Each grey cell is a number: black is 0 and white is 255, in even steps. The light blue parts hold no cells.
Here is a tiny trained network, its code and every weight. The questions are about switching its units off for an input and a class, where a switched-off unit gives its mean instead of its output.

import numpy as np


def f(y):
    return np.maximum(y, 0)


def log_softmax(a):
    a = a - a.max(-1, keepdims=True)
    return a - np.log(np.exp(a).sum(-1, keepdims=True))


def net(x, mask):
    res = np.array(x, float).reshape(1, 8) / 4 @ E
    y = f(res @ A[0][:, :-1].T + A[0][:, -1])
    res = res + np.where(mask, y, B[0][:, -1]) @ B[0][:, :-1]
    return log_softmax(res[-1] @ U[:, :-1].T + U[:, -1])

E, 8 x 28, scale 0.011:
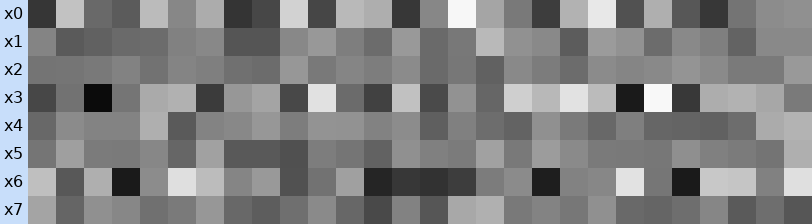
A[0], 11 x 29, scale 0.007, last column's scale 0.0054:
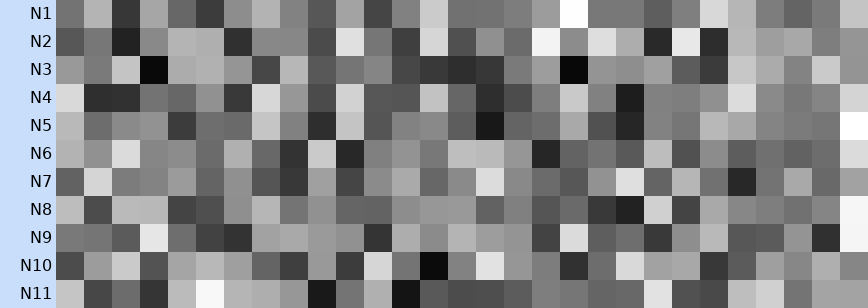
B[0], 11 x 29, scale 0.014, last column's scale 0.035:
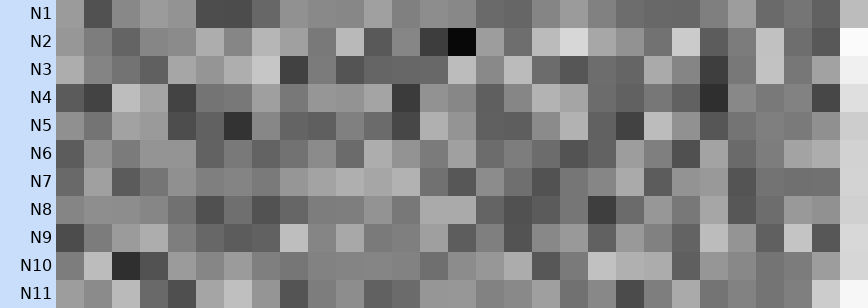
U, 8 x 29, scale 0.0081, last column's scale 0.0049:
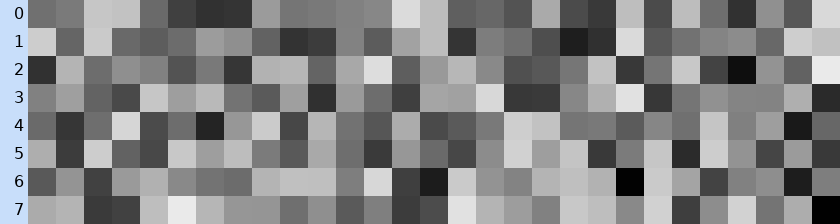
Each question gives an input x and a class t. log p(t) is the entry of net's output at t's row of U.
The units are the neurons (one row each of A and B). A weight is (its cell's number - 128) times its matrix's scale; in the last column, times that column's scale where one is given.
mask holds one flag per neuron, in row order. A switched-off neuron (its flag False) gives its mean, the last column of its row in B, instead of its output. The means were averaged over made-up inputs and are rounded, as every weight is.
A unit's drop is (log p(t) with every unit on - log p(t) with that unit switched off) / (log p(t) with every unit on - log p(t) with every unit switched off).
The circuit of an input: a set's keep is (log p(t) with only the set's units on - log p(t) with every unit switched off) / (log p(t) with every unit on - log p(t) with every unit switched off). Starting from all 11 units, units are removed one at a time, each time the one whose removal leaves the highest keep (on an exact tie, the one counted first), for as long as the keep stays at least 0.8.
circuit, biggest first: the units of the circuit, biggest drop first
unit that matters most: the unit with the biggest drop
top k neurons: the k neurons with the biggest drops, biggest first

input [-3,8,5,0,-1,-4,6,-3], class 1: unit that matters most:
N2
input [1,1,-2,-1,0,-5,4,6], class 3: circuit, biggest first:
[N2 N5 N4]
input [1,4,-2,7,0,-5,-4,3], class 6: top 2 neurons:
[N2 N5]
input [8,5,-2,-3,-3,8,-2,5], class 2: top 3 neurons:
[N7 N3 N2]
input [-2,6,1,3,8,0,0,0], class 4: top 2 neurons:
[N3 N11]
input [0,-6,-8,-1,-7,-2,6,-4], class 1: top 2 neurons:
[N2 N11]
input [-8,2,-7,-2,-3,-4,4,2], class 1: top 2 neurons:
[N8 N2]
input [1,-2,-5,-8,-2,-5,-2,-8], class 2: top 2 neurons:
[N5 N4]
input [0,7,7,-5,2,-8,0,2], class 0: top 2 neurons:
[N3 N11]
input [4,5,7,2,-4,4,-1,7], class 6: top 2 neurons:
[N3 N11]
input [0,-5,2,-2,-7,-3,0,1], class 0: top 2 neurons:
[N3 N2]
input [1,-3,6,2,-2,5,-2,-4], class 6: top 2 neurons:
[N4 N5]
